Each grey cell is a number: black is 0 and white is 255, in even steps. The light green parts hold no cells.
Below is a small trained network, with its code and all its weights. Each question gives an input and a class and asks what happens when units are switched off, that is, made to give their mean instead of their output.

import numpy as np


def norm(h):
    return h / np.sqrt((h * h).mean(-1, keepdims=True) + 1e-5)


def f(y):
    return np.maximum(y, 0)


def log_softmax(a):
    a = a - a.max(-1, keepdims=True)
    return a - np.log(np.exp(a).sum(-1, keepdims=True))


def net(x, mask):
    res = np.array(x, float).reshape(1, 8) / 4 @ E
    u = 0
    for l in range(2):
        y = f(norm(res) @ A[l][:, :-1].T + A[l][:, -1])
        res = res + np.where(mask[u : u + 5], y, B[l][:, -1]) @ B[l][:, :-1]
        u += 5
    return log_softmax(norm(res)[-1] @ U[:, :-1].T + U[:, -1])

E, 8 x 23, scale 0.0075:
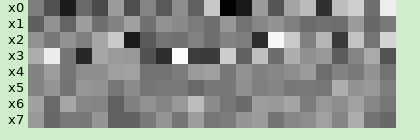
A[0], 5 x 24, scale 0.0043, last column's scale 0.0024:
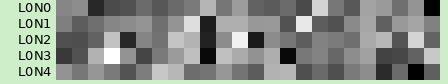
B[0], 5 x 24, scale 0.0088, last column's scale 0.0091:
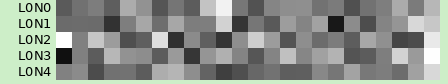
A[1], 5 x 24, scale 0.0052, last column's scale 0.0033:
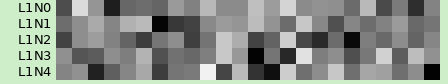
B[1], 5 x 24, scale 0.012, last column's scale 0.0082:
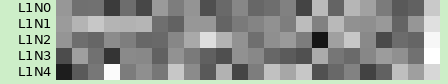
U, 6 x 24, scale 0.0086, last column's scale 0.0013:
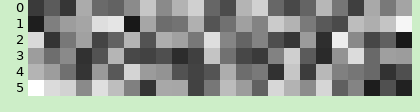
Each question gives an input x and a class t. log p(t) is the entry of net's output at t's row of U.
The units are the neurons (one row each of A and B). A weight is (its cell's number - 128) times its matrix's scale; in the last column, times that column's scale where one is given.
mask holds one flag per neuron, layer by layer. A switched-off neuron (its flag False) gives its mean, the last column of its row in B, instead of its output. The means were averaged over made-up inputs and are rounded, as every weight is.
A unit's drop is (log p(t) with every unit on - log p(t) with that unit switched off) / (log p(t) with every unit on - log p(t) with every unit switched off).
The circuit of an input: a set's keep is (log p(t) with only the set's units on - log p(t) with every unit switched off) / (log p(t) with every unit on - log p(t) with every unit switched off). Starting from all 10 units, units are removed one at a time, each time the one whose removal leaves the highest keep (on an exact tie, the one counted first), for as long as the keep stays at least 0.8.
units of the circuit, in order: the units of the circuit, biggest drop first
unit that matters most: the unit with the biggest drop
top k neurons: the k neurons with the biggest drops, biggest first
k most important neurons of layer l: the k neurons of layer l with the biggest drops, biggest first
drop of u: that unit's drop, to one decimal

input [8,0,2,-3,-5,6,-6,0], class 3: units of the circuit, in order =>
L0N2; L1N2
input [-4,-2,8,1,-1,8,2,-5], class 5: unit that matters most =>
L1N1
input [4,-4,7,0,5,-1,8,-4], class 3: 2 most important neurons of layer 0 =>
L0N3; L0N2
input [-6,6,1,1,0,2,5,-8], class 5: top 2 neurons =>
L1N4; L1N3
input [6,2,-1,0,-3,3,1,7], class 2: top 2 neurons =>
L0N2; L0N3
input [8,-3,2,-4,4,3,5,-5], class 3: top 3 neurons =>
L0N2; L1N3; L1N2
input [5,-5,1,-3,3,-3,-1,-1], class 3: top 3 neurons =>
L0N2; L1N2; L1N3
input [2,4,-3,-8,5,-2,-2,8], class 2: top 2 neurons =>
L0N2; L1N4
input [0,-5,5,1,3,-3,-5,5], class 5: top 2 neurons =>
L0N3; L1N1
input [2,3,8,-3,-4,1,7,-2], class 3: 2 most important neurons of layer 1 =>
L1N3; L1N4
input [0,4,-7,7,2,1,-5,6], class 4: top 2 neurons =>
L0N3; L1N0
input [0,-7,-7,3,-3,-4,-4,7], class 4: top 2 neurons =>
L0N3; L0N4
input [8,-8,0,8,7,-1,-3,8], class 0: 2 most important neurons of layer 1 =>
L1N2; L1N0
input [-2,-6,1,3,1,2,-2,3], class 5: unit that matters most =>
L0N4
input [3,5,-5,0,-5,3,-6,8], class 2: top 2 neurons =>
L0N3; L0N2
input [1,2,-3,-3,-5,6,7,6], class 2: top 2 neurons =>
L0N2; L1N4
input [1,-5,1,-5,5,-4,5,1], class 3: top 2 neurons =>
L0N2; L0N1
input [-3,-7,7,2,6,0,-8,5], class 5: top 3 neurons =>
L0N3; L1N1; L1N4
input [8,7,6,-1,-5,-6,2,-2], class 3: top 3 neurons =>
L0N2; L0N3; L1N3
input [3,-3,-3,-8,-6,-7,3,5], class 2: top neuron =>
L0N2
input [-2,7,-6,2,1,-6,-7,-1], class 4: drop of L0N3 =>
0.4
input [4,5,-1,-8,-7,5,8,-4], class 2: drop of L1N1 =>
0.0
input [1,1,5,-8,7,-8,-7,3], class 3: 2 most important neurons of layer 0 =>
L0N2; L0N0
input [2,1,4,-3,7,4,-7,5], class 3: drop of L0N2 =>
0.1
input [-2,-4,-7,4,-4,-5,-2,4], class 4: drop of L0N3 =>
0.1
